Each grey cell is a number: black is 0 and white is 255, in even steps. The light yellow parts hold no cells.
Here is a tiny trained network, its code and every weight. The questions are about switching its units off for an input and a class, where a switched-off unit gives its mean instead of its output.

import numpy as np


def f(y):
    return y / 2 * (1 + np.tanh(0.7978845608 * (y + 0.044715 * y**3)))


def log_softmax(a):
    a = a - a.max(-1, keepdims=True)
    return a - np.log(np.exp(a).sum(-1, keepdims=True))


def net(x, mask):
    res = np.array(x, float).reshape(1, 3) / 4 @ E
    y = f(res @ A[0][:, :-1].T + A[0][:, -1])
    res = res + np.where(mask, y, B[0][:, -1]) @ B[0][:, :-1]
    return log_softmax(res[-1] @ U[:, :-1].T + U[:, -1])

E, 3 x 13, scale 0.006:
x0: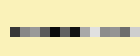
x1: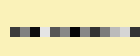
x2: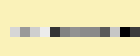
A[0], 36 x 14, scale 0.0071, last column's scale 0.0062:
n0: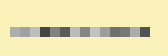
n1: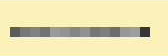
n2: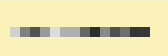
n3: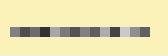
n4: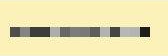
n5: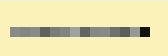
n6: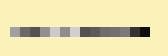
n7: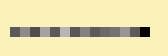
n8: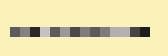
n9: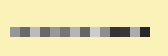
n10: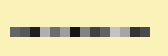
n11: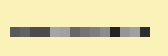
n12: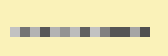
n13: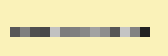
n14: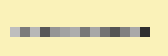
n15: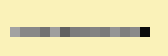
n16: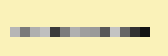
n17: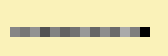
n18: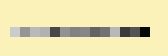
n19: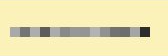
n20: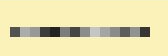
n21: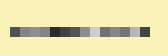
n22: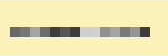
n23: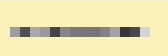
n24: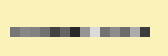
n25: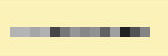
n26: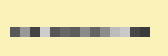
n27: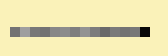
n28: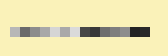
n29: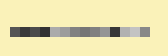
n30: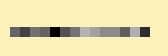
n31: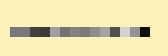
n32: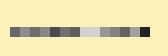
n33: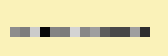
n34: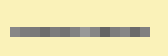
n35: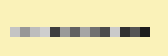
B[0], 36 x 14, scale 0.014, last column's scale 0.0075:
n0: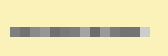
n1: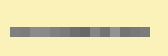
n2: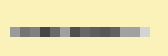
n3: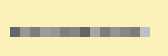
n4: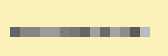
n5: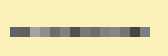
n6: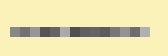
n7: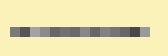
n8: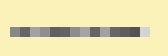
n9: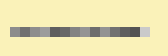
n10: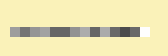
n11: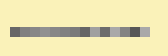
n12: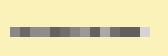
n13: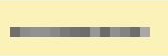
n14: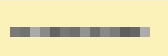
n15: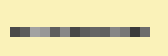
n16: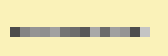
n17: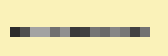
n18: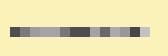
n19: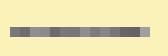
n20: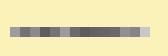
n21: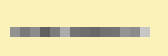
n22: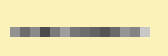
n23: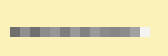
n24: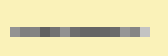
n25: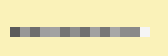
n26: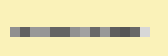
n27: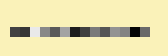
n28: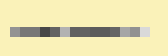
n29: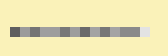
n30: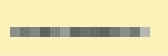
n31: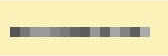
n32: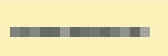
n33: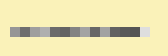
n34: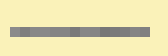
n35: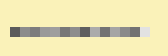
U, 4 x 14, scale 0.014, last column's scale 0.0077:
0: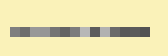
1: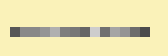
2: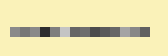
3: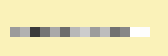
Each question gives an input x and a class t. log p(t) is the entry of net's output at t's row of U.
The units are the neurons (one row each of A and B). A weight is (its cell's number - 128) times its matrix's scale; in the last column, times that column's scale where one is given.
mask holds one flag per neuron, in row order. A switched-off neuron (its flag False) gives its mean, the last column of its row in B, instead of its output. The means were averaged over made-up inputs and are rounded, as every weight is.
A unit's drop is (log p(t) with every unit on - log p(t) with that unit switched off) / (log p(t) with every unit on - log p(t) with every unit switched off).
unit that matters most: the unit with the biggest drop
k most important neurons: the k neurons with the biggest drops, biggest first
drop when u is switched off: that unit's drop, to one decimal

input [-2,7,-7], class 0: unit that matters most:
n10
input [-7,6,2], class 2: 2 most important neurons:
[n28; n2]
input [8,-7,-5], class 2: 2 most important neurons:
[n20; n22]
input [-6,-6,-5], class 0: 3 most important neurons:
[n33; n12; n9]
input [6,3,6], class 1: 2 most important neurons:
[n35; n25]
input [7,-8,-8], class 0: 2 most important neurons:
[n33; n9]
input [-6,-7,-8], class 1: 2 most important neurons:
[n29; n4]
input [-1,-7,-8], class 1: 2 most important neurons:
[n29; n4]
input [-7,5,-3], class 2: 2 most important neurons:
[n2; n28]
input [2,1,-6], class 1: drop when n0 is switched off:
0.0
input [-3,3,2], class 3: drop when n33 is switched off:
0.1
